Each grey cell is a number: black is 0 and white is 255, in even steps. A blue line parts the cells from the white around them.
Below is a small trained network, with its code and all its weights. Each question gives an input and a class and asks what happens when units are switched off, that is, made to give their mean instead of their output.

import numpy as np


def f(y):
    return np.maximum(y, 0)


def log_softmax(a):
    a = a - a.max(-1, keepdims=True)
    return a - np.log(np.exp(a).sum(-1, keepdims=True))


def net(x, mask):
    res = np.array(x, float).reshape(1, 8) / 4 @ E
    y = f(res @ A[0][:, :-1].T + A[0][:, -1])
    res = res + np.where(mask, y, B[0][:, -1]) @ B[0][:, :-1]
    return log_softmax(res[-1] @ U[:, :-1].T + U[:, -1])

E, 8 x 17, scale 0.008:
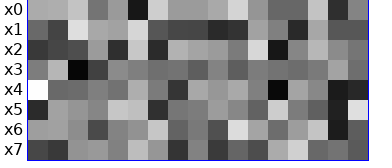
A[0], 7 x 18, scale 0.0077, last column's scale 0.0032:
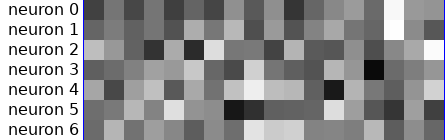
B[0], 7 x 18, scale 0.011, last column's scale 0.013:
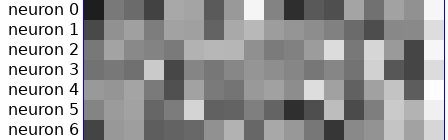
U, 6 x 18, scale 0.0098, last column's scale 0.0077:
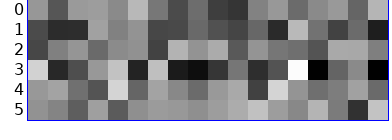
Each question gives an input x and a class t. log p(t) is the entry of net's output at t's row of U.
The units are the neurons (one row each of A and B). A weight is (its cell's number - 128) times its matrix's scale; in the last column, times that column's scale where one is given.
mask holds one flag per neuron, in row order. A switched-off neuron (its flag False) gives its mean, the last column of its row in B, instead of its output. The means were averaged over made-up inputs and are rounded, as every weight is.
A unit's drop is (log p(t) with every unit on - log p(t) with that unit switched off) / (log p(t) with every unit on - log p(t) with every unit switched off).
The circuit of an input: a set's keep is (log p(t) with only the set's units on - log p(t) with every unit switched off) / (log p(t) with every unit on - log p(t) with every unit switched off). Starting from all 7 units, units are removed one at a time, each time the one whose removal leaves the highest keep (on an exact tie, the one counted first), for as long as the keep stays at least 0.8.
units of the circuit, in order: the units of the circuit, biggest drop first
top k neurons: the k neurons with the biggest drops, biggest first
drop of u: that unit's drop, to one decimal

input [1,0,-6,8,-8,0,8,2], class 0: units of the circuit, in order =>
(neuron 5)
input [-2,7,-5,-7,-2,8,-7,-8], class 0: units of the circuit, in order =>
(neuron 5; neuron 6)
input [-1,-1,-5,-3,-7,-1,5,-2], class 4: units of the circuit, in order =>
(neuron 4; neuron 0)
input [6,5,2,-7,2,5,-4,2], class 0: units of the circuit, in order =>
(neuron 5; neuron 0)
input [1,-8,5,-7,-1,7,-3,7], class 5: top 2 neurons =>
(neuron 3; neuron 4)
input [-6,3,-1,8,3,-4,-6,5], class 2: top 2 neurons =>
(neuron 1; neuron 0)
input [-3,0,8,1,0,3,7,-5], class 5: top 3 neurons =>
(neuron 0; neuron 5; neuron 1)
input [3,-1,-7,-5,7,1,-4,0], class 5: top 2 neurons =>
(neuron 2; neuron 0)
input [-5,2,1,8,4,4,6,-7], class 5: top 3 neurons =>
(neuron 0; neuron 5; neuron 1)
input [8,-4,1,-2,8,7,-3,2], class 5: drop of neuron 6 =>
0.0
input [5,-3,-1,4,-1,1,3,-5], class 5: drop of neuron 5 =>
0.1
